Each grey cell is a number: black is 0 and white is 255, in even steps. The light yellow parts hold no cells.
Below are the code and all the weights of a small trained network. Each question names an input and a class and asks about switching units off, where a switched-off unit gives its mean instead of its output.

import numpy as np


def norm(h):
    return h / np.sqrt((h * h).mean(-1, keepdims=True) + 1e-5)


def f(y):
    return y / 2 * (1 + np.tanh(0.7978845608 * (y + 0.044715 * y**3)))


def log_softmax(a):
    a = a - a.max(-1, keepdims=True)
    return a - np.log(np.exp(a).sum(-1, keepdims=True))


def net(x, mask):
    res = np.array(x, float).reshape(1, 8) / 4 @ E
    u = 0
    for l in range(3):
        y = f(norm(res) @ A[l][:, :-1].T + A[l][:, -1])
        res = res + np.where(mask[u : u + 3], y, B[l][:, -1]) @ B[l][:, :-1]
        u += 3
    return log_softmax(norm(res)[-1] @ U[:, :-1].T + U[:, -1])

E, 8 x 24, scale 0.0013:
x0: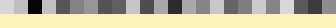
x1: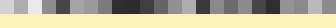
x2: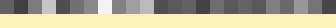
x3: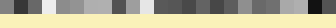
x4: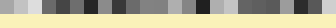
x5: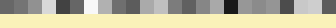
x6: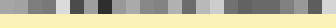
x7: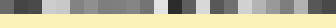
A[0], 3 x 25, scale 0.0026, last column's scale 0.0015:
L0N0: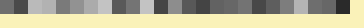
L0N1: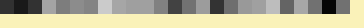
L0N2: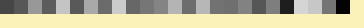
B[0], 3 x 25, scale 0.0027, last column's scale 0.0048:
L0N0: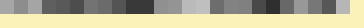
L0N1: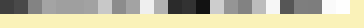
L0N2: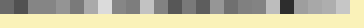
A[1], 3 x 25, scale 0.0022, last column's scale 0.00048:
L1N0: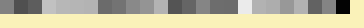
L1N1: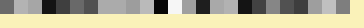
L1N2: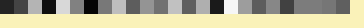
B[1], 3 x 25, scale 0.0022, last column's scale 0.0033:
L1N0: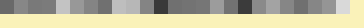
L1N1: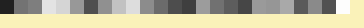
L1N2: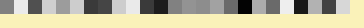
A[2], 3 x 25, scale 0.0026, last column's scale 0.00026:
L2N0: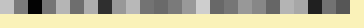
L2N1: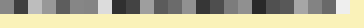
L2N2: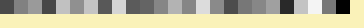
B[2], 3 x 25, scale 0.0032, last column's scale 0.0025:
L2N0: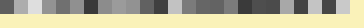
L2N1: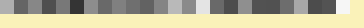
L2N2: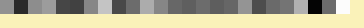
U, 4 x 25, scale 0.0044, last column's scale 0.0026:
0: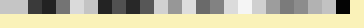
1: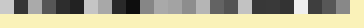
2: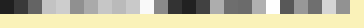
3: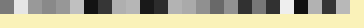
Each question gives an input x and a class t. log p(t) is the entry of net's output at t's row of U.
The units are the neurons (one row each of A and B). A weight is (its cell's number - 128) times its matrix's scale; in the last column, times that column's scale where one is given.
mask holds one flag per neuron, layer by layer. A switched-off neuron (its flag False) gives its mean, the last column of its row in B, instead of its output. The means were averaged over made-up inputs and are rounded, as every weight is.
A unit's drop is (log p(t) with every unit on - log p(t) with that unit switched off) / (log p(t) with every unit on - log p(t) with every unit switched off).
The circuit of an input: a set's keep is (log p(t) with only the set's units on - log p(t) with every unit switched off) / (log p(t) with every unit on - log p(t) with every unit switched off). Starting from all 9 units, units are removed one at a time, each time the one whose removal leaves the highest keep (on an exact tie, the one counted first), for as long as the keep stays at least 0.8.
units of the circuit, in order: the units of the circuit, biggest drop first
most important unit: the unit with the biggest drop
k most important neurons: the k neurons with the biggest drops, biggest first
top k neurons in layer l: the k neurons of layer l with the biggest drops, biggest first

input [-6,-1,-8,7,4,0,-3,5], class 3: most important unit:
L1N2
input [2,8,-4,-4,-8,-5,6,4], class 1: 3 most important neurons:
L2N2, L1N2, L1N1
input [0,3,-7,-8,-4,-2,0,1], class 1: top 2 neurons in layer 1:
L1N1, L1N0
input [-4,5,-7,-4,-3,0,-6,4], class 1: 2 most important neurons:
L2N2, L0N1
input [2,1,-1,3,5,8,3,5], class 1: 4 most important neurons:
L0N1, L1N2, L1N1, L0N0
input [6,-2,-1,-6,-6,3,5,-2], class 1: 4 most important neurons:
L2N2, L0N1, L1N2, L1N1
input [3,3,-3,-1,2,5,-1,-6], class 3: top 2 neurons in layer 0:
L0N1, L0N2
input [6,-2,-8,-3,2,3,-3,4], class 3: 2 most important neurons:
L0N1, L2N0
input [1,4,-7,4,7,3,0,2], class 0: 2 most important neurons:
L2N2, L0N2
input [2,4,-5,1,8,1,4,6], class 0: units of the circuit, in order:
L1N1, L2N2
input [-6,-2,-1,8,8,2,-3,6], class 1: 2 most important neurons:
L0N0, L2N1
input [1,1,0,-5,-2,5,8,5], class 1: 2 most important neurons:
L0N1, L2N2
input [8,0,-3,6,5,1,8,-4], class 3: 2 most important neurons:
L0N1, L2N0
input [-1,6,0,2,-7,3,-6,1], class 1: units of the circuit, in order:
L0N0
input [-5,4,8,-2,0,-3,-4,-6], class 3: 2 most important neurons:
L1N1, L1N2
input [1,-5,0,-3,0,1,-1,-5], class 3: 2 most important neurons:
L0N1, L0N2
